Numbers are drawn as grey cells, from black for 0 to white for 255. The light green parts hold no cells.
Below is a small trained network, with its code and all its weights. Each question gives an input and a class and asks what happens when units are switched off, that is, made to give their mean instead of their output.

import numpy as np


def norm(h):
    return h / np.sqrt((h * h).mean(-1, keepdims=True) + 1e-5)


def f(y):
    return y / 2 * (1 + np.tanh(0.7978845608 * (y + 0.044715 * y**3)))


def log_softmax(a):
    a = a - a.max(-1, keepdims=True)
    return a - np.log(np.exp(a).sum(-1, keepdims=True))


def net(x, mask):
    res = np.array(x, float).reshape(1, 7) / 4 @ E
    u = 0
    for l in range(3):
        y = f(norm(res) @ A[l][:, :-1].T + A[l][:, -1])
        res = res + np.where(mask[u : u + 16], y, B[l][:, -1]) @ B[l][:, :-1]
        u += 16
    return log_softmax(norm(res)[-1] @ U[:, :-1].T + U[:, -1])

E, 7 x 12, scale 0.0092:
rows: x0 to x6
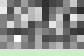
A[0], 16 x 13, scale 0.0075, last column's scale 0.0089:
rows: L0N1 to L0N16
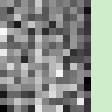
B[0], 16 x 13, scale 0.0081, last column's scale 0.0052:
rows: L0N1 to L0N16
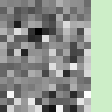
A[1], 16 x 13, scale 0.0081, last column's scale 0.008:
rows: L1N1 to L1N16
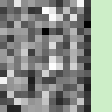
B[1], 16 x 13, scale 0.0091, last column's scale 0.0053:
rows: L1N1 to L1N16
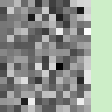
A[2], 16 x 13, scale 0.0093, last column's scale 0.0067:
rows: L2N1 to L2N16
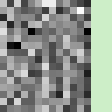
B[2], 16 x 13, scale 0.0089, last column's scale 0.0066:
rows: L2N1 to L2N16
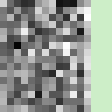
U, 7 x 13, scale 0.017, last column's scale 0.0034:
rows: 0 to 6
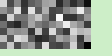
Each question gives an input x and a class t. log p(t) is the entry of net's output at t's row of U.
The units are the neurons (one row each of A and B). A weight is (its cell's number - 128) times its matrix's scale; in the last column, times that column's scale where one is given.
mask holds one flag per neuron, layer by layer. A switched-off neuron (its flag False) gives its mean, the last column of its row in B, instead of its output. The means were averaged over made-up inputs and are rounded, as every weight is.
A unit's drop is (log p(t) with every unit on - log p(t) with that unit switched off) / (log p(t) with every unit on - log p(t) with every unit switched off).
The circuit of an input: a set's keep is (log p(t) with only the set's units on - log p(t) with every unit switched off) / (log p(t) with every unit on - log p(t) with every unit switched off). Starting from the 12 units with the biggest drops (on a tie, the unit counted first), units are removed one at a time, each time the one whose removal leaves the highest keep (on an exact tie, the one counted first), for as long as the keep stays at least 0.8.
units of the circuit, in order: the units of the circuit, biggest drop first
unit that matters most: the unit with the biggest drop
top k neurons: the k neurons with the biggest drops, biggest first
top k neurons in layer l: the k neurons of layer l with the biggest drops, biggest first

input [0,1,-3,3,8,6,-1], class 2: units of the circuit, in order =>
[L0N16]
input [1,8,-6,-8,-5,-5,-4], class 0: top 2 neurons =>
[L0N8; L2N1]
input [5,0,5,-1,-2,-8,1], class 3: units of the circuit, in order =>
[L0N4; L2N7]
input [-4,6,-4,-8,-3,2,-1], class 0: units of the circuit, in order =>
[L0N8; L2N1]
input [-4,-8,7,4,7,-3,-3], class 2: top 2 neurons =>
[L0N16; L0N14]
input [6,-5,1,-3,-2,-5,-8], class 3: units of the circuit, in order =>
[L2N7; L0N4]
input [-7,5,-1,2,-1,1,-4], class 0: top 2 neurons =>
[L0N8; L2N1]
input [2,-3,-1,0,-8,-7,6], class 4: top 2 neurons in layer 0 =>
[L0N6; L0N14]
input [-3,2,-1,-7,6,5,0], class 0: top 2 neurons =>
[L0N8; L2N15]
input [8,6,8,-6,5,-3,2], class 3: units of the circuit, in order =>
[L0N4; L2N7]
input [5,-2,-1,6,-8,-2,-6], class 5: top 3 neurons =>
[L0N11; L1N5; L2N11]
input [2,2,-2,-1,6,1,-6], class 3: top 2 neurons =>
[L0N4; L2N7]
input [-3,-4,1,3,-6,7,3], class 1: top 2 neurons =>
[L0N15; L1N15]
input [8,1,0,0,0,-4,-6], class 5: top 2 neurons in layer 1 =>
[L1N5; L1N12]
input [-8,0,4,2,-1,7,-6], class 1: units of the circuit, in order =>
[L0N15]
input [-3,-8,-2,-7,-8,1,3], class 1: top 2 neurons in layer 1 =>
[L1N15; L1N1]
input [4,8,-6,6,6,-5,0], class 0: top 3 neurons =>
[L0N8; L2N1; L0N9]
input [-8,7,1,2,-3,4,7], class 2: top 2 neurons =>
[L0N16; L0N11]
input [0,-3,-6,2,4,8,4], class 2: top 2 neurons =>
[L0N14; L0N16]
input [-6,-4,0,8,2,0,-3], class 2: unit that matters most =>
L0N14
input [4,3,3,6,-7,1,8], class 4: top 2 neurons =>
[L0N10; L1N10]
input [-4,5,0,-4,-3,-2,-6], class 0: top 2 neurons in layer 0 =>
[L0N8; L0N15]
